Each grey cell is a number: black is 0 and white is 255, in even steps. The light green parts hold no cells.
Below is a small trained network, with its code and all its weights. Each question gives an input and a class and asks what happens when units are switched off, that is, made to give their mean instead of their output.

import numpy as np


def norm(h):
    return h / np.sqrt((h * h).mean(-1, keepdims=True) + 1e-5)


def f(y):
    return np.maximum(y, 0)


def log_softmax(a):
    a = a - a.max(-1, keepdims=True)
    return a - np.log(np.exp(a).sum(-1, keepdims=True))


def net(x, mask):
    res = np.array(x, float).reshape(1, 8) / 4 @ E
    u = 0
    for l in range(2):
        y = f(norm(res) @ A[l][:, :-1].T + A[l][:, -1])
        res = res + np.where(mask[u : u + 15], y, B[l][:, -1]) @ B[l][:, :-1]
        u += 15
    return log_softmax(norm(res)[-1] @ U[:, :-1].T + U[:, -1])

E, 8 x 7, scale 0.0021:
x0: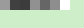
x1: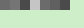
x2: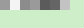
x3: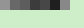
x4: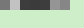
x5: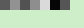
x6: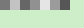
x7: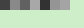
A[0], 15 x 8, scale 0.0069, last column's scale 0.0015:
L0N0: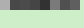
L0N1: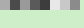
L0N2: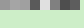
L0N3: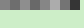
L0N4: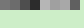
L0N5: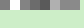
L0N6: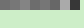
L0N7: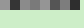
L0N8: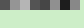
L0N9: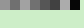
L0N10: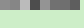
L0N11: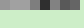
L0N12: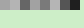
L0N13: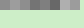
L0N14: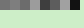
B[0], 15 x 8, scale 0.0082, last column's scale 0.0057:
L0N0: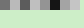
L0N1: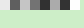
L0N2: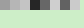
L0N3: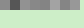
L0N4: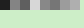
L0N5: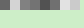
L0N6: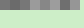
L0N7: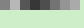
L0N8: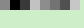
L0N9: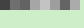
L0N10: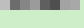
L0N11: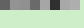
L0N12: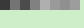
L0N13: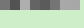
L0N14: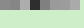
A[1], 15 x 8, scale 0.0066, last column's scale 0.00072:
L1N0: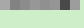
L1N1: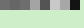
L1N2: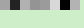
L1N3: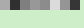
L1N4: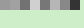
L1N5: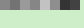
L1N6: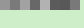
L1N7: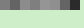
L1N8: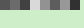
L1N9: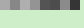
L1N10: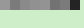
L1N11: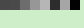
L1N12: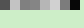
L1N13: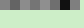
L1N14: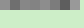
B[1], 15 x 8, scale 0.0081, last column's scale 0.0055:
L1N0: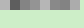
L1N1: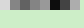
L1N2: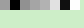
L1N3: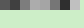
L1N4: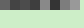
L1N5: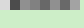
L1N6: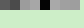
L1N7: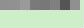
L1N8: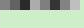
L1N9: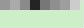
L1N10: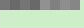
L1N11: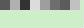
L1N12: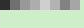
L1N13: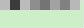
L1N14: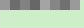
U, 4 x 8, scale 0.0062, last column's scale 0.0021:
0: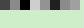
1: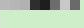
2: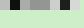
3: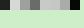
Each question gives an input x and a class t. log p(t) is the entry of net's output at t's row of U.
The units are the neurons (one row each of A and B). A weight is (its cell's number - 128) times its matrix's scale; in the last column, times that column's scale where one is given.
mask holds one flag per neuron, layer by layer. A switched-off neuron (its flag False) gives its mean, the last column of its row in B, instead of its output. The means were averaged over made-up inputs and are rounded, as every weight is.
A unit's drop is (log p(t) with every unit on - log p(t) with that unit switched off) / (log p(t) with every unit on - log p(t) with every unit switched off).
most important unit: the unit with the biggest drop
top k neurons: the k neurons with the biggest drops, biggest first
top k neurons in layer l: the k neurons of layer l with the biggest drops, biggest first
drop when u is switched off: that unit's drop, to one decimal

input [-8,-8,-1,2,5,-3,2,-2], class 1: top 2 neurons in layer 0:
(L0N5; L0N2)
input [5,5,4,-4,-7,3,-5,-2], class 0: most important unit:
L0N1
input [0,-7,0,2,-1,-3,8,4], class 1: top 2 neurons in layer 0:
(L0N5; L0N1)
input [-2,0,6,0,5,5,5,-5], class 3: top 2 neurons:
(L0N1; L1N12)
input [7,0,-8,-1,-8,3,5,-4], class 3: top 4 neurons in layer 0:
(L0N1; L0N8; L0N7; L0N4)
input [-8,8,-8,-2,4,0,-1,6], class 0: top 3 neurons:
(L0N1; L0N2; L1N8)
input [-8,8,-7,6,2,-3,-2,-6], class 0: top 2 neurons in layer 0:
(L0N0; L0N1)
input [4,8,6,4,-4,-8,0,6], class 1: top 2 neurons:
(L0N8; L1N2)
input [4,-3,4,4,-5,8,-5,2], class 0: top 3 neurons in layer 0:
(L0N1; L0N9; L0N2)
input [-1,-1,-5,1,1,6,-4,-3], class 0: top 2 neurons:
(L0N1; L0N0)
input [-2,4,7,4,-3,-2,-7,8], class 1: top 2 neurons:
(L0N14; L0N4)
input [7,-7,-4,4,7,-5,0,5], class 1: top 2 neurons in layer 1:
(L1N2; L1N9)
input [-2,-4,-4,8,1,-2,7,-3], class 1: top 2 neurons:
(L0N2; L0N10)
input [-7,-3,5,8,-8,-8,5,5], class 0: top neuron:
(L0N8)
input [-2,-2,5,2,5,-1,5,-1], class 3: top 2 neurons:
(L0N1; L0N12)
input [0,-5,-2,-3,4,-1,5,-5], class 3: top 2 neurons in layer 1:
(L1N2; L1N12)
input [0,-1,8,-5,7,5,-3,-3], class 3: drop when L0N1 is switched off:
0.2
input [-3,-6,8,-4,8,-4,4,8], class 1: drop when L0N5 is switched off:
-0.1
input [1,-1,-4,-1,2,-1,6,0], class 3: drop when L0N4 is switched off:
0.3
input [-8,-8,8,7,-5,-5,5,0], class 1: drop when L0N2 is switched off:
0.0
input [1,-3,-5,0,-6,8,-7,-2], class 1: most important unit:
L0N7
